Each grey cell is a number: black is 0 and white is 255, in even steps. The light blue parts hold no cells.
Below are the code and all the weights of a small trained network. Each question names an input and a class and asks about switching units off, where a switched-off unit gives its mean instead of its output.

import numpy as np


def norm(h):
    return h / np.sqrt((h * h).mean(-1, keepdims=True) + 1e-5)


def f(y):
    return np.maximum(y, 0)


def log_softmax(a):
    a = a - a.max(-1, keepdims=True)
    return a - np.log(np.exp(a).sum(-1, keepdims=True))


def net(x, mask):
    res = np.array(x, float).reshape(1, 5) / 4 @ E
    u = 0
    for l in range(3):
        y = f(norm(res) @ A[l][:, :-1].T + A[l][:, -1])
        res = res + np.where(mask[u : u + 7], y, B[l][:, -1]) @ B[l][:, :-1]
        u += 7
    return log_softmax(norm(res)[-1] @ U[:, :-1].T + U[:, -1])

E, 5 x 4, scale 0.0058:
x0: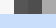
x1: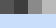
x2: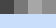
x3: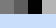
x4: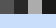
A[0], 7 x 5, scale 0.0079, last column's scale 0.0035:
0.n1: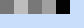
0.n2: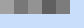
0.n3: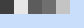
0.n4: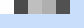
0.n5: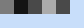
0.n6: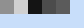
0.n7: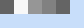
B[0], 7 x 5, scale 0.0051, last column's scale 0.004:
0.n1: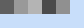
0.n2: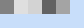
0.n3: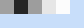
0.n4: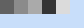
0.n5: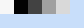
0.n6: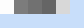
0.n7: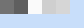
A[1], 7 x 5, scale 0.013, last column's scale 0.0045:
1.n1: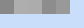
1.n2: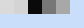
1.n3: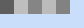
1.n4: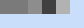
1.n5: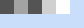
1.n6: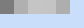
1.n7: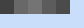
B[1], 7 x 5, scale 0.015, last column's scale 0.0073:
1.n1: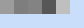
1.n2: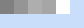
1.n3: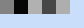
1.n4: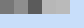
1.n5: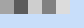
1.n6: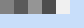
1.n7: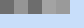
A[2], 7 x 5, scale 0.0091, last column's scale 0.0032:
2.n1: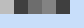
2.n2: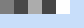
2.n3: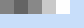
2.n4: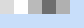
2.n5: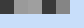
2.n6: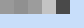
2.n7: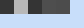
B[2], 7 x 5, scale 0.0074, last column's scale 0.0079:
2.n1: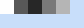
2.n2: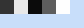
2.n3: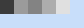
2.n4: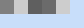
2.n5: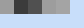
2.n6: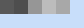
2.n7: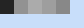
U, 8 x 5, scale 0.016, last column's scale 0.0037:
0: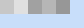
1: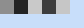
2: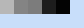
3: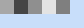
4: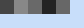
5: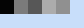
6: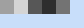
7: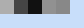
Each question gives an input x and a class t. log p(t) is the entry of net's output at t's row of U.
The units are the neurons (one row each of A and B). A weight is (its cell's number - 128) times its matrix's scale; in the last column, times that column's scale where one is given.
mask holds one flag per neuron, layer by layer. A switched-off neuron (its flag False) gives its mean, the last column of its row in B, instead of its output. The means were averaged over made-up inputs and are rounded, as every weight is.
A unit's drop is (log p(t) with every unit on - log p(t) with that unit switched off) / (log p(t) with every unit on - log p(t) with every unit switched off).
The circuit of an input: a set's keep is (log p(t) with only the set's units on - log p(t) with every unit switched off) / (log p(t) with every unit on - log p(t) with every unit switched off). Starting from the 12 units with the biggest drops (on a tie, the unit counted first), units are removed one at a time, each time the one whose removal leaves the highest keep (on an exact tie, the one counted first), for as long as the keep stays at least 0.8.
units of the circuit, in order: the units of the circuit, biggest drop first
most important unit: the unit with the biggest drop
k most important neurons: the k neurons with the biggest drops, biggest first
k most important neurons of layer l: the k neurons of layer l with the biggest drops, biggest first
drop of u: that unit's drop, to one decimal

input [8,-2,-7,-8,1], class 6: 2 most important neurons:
0.n4, 2.n4
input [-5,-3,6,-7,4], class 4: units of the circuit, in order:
2.n2, 1.n5
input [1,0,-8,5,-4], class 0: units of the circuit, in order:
1.n2
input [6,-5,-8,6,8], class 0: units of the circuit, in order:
1.n2, 1.n3, 1.n6
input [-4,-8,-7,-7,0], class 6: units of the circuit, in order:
1.n5, 1.n4
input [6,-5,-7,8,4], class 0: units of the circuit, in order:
1.n2, 1.n3
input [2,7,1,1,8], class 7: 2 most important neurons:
0.n5, 1.n2
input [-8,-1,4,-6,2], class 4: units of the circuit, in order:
2.n2, 1.n2
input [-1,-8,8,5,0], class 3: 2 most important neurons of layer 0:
0.n3, 0.n6
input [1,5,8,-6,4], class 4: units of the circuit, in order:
1.n2, 2.n2
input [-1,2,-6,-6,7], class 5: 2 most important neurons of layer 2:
2.n1, 2.n5
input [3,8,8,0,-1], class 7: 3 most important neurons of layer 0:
0.n5, 0.n7, 0.n3
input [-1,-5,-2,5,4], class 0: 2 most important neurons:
1.n2, 0.n6
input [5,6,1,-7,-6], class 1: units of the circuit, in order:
1.n6
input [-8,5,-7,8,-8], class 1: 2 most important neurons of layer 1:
1.n5, 1.n3
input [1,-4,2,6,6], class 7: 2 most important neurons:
0.n5, 2.n1
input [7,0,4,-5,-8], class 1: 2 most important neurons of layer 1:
1.n3, 1.n6
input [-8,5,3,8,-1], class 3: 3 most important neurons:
1.n5, 1.n6, 0.n5
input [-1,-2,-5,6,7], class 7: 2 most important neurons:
0.n5, 2.n1
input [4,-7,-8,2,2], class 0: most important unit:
1.n2
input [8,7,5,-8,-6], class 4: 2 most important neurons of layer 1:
1.n5, 1.n2
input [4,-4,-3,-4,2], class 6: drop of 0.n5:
0.1
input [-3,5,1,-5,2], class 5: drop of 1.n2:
-0.1
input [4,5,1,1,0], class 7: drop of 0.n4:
0.2
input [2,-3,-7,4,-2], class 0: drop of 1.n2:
0.3
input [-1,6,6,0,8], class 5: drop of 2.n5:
0.0
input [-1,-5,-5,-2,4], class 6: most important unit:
2.n4
